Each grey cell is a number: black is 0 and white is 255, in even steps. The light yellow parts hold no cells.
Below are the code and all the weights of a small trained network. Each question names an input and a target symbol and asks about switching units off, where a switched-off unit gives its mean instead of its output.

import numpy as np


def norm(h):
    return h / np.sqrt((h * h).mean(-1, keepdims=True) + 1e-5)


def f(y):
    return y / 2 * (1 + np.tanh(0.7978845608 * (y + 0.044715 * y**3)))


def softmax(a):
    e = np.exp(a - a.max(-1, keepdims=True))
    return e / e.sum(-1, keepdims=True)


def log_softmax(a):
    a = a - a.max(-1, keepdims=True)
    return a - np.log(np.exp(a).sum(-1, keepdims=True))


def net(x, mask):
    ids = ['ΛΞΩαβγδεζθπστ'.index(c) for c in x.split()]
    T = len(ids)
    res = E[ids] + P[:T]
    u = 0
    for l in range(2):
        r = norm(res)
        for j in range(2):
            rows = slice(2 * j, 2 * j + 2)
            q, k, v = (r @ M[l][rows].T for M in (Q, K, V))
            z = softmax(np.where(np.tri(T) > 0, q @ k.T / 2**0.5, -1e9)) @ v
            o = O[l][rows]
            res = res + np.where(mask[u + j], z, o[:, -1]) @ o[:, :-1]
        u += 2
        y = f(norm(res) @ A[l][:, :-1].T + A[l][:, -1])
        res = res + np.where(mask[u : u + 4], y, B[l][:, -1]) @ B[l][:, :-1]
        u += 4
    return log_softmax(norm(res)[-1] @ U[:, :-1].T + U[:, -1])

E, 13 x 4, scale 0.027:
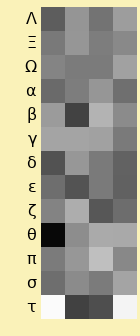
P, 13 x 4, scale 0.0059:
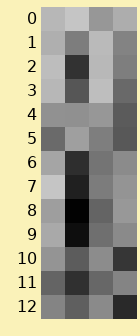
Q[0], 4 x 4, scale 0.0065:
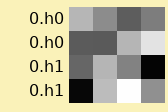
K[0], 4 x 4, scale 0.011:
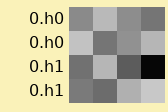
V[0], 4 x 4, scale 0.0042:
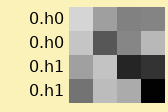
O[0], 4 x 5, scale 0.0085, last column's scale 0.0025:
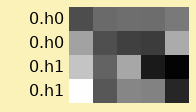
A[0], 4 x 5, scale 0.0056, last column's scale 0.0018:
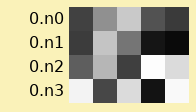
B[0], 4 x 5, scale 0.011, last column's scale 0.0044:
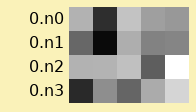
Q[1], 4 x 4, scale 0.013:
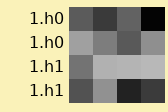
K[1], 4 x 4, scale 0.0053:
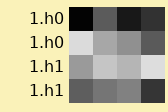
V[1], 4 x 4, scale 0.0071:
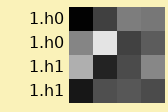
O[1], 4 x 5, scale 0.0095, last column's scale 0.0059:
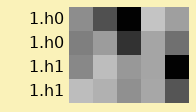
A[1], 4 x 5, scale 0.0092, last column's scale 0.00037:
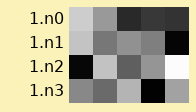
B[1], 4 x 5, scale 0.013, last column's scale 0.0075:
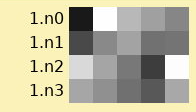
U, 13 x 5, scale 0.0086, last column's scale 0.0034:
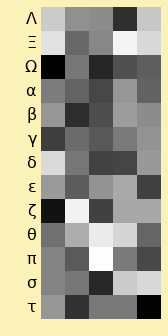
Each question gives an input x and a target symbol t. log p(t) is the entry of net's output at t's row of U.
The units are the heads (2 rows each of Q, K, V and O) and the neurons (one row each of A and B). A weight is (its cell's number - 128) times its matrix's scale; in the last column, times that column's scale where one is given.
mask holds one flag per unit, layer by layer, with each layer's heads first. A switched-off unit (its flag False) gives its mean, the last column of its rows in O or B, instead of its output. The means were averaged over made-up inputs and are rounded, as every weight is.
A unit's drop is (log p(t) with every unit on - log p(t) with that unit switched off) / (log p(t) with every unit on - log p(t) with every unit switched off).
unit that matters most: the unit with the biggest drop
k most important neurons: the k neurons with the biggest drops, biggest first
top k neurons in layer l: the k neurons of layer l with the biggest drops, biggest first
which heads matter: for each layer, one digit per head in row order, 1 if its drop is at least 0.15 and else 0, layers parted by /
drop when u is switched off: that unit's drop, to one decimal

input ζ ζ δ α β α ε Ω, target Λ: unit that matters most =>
0.n2
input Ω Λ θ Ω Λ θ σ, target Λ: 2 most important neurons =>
0.n2, 0.n3
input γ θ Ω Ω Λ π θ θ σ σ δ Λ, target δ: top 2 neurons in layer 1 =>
1.n2, 1.n0
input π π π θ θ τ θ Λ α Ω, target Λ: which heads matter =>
00 / 10
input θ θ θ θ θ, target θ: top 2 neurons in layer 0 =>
0.n0, 0.n3
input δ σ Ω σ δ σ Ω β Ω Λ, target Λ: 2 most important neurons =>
1.n2, 0.n2
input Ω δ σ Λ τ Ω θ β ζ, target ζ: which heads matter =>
01 / 00
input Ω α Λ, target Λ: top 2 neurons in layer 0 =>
0.n2, 0.n3
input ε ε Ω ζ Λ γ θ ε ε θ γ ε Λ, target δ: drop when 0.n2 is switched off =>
-0.1
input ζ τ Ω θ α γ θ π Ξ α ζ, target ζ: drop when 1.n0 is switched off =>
0.8
